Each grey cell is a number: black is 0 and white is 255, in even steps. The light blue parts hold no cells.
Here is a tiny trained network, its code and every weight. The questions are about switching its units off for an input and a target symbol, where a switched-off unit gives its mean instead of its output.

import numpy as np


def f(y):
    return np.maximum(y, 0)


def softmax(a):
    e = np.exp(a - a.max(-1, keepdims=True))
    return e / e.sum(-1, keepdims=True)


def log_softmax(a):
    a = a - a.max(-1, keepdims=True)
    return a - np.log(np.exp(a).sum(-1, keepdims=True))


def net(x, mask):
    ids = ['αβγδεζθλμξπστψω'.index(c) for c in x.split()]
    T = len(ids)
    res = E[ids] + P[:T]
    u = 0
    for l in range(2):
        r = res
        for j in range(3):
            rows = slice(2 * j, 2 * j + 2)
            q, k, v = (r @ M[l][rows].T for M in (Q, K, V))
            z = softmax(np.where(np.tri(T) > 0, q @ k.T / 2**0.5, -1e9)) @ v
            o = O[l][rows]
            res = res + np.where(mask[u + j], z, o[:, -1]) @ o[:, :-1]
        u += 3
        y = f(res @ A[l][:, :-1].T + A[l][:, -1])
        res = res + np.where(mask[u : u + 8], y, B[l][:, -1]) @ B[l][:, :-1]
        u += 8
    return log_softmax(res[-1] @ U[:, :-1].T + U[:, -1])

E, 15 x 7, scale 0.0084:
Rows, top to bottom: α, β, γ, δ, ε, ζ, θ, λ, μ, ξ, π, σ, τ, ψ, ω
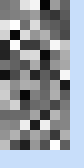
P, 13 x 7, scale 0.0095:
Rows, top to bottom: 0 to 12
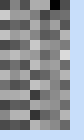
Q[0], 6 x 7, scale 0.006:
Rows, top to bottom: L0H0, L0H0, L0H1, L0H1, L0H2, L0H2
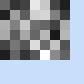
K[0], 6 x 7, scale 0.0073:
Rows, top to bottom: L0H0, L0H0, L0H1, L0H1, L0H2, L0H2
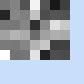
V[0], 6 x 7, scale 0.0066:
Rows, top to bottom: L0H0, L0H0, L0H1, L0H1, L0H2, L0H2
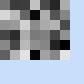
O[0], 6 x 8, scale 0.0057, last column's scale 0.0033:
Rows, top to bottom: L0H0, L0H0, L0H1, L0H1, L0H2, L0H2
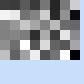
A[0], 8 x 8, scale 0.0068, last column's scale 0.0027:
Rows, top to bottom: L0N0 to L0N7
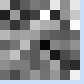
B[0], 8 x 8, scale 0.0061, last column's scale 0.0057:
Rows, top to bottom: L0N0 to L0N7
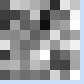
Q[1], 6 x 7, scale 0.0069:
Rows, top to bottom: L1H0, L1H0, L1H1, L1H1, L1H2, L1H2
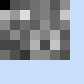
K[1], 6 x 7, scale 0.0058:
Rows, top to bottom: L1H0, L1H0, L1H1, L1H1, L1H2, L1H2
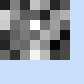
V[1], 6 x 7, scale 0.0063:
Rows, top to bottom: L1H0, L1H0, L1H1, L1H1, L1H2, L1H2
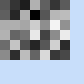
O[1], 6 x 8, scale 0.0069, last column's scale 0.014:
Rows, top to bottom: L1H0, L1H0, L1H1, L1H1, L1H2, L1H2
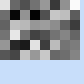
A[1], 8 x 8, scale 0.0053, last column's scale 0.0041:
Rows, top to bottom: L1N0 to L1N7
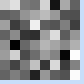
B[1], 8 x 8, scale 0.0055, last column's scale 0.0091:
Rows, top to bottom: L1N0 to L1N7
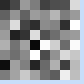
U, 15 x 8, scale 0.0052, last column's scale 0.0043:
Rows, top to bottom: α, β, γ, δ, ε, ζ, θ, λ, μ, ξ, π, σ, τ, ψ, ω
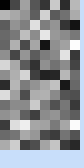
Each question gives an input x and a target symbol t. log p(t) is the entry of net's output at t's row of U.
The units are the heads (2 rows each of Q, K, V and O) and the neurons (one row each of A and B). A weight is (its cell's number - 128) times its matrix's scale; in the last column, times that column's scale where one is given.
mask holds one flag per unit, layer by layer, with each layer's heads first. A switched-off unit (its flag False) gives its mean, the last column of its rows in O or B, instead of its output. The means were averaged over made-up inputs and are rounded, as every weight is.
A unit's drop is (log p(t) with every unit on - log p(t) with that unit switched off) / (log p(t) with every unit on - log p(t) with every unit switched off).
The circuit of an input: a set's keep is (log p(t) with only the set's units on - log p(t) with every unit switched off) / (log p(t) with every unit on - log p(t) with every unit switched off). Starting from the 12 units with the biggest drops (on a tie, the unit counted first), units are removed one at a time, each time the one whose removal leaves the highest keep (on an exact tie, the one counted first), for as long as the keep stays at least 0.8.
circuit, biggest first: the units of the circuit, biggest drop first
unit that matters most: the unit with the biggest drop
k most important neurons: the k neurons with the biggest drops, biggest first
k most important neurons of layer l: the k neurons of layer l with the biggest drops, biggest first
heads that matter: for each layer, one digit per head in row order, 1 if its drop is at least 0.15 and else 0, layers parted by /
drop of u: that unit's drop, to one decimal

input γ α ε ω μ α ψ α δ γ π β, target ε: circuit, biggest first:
L1H2, L0H2, L1N4
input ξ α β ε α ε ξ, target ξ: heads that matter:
001 / 110
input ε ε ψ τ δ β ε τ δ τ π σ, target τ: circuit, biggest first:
L0H0, L1H0, L1H1
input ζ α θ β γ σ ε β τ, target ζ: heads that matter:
110 / 100
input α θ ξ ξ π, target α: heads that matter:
101 / 000
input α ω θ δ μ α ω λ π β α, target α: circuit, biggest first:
L0H0, L1N6, L1H0
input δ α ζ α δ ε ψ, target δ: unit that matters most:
L1H2
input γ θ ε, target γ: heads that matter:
001 / 100
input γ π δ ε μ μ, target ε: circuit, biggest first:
L0H2, L1N4
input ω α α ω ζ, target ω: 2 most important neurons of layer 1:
L1N2, L1N4
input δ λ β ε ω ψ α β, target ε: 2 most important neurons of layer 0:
L0N5, L0N1
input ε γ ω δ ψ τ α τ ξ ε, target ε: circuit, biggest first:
L1H2, L1N4
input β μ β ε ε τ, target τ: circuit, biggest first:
L1H0, L0H0
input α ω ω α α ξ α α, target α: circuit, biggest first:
L1H0, L0H2
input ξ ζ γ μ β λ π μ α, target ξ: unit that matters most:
L1H0
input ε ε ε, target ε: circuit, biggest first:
L0H2, L1H2
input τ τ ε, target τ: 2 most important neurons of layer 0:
L0N2, L0N7
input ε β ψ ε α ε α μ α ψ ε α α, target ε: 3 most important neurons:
L0N1, L1N4, L0N2
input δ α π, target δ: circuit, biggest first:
L1H2, L0H2, L1H1, L0N5
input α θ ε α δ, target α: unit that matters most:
L0H0
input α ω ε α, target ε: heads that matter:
001 / 101
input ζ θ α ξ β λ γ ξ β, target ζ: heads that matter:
110 / 101
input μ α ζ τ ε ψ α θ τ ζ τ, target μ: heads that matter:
001 / 111
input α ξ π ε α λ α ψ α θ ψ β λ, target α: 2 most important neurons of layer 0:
L0N1, L0N0
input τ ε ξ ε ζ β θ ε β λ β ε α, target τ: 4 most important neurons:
L0N5, L0N1, L0N7, L0N2
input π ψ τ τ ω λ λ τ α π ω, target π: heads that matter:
100 / 101
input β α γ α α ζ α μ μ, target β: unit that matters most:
L0H2
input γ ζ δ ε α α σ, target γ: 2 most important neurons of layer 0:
L0N5, L0N6
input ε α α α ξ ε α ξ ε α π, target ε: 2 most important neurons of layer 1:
L1N4, L1N5
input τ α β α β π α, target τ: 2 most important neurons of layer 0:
L0N5, L0N1
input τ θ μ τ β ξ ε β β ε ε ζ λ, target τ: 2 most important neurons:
L0N5, L0N1
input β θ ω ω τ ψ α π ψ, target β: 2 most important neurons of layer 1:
L1N4, L1N2
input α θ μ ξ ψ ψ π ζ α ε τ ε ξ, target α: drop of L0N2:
0.1
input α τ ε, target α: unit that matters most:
L0H2
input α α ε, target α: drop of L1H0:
0.2
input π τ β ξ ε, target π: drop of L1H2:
0.3
